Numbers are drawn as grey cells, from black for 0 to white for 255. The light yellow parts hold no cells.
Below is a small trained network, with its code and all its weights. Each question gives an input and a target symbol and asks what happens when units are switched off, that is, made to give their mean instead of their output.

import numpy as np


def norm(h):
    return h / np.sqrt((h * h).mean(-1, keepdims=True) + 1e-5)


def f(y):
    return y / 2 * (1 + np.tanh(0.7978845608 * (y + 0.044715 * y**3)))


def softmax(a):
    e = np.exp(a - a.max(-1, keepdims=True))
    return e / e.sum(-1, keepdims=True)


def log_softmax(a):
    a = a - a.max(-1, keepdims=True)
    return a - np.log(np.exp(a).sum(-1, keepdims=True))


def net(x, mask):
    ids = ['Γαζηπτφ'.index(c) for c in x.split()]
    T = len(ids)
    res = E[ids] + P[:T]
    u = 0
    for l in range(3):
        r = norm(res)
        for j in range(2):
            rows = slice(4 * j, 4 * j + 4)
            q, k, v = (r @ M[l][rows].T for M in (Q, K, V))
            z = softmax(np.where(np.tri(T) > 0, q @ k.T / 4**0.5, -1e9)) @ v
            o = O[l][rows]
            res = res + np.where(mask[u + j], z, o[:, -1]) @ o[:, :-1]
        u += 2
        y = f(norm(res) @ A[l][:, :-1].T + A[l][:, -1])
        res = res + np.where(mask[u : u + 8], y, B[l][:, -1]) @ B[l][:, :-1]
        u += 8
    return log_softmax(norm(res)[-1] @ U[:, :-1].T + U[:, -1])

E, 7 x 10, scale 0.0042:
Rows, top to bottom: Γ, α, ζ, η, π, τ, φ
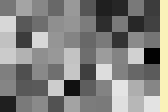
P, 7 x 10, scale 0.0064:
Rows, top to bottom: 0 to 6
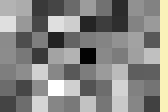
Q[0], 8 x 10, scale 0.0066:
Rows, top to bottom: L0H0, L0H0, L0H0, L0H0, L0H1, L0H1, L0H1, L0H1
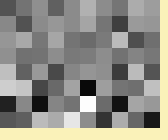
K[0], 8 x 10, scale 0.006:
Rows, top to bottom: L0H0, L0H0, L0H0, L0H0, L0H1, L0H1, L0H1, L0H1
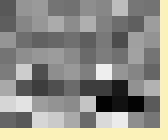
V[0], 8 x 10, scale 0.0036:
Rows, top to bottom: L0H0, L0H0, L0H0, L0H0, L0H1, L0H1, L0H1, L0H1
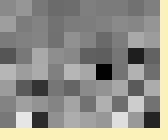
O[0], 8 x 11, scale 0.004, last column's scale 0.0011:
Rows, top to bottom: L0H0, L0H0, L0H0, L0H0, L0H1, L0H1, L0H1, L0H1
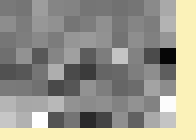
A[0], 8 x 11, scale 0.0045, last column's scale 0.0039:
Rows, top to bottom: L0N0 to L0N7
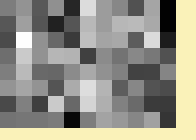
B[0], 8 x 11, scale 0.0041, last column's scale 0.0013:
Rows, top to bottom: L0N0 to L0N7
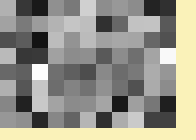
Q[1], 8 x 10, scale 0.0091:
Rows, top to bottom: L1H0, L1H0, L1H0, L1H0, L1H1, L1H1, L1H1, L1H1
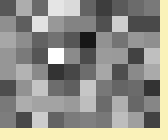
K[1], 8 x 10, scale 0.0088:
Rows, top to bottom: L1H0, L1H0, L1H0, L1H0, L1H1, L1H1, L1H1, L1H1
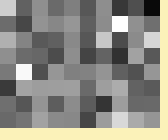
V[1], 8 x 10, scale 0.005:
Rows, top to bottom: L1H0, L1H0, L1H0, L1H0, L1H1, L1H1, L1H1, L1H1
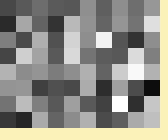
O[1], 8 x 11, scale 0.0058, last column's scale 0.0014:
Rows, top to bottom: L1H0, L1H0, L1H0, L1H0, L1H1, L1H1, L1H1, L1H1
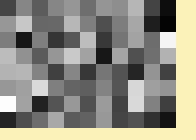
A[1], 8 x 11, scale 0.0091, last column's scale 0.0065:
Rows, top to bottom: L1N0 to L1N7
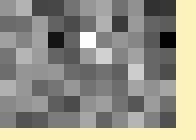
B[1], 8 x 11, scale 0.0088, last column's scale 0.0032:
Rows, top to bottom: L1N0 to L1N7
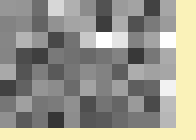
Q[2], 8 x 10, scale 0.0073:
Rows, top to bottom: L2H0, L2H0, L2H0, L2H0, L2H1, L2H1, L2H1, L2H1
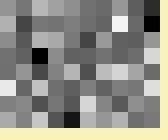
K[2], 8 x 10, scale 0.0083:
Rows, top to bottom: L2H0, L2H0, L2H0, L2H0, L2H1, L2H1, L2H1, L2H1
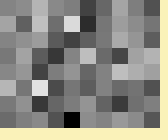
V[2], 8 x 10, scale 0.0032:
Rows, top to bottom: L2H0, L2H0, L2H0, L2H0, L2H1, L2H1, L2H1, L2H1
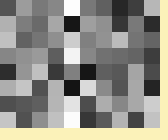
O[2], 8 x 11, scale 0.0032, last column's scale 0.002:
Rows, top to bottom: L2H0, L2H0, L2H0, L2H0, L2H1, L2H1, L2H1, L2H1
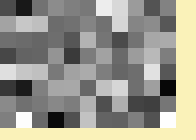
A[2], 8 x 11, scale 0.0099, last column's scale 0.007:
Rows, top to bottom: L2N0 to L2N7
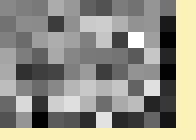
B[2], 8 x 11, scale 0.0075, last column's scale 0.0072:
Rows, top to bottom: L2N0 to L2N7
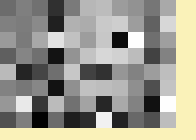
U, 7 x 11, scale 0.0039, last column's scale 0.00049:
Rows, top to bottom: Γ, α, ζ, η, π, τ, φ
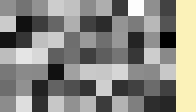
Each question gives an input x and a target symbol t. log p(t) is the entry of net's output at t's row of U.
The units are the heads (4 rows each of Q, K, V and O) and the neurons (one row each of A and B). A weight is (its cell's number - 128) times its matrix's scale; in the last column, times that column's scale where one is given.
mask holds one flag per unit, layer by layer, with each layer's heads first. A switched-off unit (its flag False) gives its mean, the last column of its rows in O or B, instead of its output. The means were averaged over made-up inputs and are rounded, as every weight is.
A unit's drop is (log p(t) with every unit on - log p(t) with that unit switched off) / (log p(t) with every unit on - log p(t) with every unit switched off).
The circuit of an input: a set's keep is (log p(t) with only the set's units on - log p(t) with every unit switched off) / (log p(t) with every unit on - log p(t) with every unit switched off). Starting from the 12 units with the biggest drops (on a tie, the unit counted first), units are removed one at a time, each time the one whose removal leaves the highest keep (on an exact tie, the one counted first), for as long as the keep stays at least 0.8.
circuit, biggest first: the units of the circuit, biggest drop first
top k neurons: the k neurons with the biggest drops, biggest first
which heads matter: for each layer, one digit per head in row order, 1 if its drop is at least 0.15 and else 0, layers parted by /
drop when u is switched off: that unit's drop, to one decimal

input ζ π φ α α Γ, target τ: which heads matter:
00 / 01 / 00
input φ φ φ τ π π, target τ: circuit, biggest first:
(L1H1; L2N7)
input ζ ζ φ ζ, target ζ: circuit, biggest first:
(L1H1; L0H1)
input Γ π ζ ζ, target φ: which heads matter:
01 / 10 / 00
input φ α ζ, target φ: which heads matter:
00 / 10 / 00
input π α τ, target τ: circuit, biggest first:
(L1H0; L1N3; L2N7)
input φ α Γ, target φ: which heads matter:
00 / 10 / 00
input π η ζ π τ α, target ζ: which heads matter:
00 / 01 / 00
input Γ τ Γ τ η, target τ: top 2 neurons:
(L1N3; L2N7)
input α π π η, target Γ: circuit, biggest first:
(L1H1; L2N2)
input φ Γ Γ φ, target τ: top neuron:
(L2N7)
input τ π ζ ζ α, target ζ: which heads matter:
01 / 00 / 00
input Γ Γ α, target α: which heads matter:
11 / 11 / 00
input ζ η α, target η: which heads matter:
01 / 10 / 00
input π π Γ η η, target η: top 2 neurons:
(L1N2; L2N6)
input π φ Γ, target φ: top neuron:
(L1N0)
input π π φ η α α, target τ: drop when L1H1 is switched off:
1.0
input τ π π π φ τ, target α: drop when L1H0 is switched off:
1.4
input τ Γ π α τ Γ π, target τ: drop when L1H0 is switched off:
1.1
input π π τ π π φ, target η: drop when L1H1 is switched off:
0.7
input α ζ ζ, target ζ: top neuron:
(L2N6)
